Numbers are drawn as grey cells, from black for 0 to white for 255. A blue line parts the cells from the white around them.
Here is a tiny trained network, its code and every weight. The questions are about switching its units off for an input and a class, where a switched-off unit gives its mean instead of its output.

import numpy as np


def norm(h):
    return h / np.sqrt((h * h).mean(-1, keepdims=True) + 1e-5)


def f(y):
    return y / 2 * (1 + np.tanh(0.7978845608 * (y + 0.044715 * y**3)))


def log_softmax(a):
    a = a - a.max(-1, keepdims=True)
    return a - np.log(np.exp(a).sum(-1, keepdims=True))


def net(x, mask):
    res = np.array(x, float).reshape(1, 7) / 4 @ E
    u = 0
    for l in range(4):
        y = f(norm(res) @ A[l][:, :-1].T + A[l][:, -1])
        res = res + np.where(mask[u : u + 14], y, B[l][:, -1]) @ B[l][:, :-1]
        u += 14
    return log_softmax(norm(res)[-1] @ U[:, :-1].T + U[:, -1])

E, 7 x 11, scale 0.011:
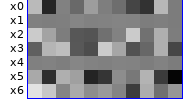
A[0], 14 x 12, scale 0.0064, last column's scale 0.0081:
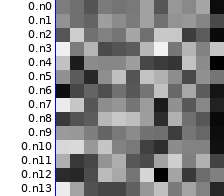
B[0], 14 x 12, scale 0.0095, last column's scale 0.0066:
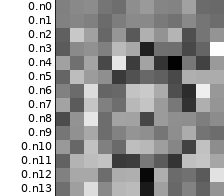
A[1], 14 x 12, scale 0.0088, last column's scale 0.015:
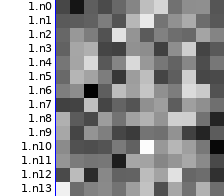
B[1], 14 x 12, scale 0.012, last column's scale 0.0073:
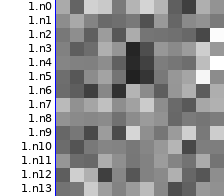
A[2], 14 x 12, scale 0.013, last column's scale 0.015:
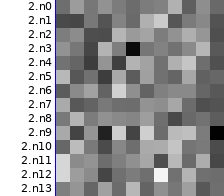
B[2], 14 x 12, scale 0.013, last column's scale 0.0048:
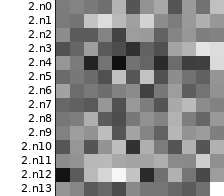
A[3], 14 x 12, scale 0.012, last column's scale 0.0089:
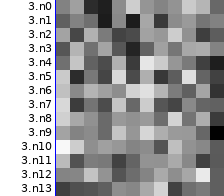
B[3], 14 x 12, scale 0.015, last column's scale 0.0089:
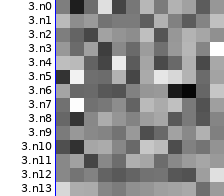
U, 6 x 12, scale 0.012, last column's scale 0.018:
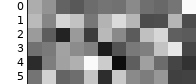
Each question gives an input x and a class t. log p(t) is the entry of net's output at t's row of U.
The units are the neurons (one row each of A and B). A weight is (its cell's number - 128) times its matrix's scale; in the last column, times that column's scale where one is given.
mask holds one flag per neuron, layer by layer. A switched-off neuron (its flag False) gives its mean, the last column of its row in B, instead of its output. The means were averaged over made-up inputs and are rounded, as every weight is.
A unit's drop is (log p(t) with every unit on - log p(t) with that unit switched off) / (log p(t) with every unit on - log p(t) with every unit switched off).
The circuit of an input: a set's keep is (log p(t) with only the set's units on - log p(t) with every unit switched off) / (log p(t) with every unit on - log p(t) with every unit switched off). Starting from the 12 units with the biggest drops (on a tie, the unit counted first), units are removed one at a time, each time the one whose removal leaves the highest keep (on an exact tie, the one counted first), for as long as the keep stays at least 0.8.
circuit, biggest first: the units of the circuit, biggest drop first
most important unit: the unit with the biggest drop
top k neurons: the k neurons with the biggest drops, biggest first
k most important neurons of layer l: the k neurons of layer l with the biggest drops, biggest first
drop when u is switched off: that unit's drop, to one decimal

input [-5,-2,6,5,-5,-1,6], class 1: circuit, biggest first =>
3.n10
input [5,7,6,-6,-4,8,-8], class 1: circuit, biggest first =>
1.n0, 2.n1
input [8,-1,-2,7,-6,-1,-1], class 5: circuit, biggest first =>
0.n4, 3.n5
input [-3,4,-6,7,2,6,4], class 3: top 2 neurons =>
1.n4, 0.n3
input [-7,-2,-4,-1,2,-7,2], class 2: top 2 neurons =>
1.n6, 3.n0
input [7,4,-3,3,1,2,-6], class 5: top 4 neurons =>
0.n4, 3.n7, 3.n5, 2.n5
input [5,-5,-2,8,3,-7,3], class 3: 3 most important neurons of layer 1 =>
1.n5, 1.n3, 1.n4
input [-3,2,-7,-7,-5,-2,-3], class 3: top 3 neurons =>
0.n5, 0.n11, 0.n3
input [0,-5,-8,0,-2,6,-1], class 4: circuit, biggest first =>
0.n12, 3.n6
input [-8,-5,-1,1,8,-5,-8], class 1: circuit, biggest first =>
0.n6, 2.n1
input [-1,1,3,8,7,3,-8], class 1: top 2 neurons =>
0.n6, 1.n0
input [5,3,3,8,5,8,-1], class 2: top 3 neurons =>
1.n9, 0.n5, 0.n11
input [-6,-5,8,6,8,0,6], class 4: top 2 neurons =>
2.n12, 0.n3
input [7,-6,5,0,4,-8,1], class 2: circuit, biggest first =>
3.n0
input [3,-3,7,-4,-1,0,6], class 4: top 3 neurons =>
0.n13, 0.n3, 2.n12
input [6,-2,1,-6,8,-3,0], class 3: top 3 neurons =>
2.n3, 0.n11, 0.n5
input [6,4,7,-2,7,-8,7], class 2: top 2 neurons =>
1.n6, 3.n0
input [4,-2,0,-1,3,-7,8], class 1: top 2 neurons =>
0.n7, 1.n13
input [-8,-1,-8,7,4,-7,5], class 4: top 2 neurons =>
1.n9, 2.n3
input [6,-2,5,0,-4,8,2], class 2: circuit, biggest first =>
1.n9
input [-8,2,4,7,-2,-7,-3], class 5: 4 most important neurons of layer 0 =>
0.n2, 0.n5, 0.n11, 0.n4
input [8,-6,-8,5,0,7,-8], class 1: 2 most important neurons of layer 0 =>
0.n3, 0.n6
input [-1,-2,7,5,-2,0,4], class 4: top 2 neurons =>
0.n3, 2.n12
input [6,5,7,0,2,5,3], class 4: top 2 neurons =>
0.n13, 2.n12
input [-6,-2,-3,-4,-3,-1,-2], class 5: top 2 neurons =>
0.n2, 1.n4
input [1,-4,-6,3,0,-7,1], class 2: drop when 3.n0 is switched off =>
0.1
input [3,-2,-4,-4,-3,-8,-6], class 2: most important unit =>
1.n6
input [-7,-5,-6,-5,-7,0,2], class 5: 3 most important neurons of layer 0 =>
0.n3, 0.n2, 0.n13
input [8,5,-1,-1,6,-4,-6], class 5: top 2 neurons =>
0.n4, 3.n5
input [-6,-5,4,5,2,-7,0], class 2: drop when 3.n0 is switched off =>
0.2
